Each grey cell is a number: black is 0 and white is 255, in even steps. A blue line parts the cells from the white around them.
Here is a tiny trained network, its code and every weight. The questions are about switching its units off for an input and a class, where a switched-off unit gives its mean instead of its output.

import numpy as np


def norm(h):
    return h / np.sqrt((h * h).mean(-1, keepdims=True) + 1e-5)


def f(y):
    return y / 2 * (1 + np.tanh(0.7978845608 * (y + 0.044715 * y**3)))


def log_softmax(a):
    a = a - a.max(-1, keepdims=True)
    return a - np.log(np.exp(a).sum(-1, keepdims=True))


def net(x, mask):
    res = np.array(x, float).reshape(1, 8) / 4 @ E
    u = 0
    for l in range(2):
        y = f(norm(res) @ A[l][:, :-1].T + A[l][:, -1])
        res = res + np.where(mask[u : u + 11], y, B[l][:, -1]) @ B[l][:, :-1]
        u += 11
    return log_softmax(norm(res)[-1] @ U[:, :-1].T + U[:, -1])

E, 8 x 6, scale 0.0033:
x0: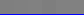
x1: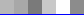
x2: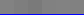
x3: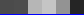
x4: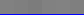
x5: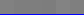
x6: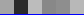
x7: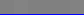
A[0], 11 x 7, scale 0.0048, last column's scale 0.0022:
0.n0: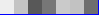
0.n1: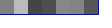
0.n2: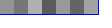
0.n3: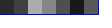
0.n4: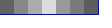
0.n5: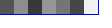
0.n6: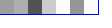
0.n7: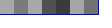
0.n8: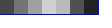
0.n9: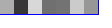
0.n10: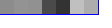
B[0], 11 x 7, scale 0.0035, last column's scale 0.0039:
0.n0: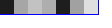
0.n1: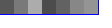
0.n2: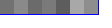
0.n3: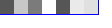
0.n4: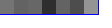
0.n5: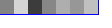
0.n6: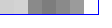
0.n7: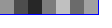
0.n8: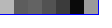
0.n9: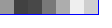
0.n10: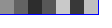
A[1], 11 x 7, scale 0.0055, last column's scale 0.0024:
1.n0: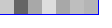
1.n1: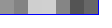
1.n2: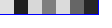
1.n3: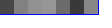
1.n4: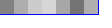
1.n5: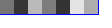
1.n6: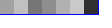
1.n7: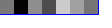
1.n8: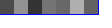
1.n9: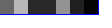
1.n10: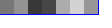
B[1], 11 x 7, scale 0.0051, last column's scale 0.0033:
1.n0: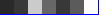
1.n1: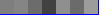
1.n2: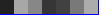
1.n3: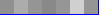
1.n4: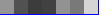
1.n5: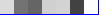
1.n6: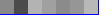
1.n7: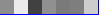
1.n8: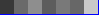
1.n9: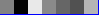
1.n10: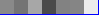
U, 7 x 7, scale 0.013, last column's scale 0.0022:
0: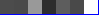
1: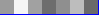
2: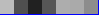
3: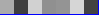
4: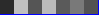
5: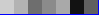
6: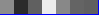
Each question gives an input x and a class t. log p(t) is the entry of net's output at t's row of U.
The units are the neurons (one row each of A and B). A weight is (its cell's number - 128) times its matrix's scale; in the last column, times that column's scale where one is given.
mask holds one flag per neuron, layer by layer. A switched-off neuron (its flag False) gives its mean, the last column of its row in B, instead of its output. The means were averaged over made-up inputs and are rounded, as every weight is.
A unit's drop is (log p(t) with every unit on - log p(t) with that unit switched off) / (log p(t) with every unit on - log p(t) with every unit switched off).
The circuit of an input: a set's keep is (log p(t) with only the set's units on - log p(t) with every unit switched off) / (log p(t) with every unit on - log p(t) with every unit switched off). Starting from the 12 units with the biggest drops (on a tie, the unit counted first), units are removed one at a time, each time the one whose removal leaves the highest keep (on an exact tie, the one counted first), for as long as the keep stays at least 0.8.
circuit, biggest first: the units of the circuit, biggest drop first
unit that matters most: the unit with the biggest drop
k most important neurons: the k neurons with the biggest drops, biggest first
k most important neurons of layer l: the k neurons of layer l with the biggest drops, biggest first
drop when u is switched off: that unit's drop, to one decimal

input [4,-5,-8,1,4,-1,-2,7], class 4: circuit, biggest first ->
0.n3
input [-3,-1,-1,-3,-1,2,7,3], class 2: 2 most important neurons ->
1.n7; 0.n3
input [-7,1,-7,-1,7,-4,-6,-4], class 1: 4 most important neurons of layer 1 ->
1.n0; 1.n5; 1.n2; 1.n1
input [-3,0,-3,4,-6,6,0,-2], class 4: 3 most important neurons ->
0.n3; 1.n5; 1.n9
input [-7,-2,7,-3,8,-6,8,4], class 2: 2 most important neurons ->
1.n7; 0.n3
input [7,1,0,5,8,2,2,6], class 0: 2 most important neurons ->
0.n0; 1.n5
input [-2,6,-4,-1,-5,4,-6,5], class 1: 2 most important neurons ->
1.n5; 0.n0
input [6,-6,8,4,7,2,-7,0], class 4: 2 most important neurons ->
0.n3; 1.n0
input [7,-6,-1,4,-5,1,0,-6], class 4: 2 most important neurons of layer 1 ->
1.n9; 1.n6
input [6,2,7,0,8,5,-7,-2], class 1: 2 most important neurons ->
1.n5; 0.n10
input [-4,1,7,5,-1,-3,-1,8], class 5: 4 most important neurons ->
0.n8; 0.n0; 1.n0; 0.n9
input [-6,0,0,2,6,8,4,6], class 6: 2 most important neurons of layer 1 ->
1.n5; 1.n0
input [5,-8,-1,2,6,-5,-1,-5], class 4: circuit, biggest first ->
0.n3; 1.n0
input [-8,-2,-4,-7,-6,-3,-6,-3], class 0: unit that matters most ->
1.n9
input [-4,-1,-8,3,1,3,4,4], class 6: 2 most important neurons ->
1.n5; 0.n3
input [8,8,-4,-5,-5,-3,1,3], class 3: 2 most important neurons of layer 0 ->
0.n5; 0.n3
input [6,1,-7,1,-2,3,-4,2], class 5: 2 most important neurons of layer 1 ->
1.n0; 1.n9
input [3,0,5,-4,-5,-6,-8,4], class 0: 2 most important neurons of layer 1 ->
1.n9; 1.n7
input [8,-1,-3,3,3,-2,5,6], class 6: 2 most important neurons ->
1.n5; 1.n0
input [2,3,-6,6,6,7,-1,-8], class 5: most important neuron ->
0.n8
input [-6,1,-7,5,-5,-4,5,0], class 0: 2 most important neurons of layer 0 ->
0.n0; 0.n8
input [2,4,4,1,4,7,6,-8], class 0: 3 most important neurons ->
1.n0; 1.n2; 0.n3
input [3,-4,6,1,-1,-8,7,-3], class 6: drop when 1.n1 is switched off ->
0.1
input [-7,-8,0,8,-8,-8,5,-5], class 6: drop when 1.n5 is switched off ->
0.2
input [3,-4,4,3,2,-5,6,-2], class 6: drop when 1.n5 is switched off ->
0.3
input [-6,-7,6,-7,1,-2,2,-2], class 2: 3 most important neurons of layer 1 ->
1.n0; 1.n2; 1.n7
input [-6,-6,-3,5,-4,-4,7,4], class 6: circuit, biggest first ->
1.n5
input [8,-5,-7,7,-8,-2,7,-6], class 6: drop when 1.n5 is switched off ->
0.3
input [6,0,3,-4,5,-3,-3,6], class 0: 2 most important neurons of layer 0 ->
0.n3; 0.n10
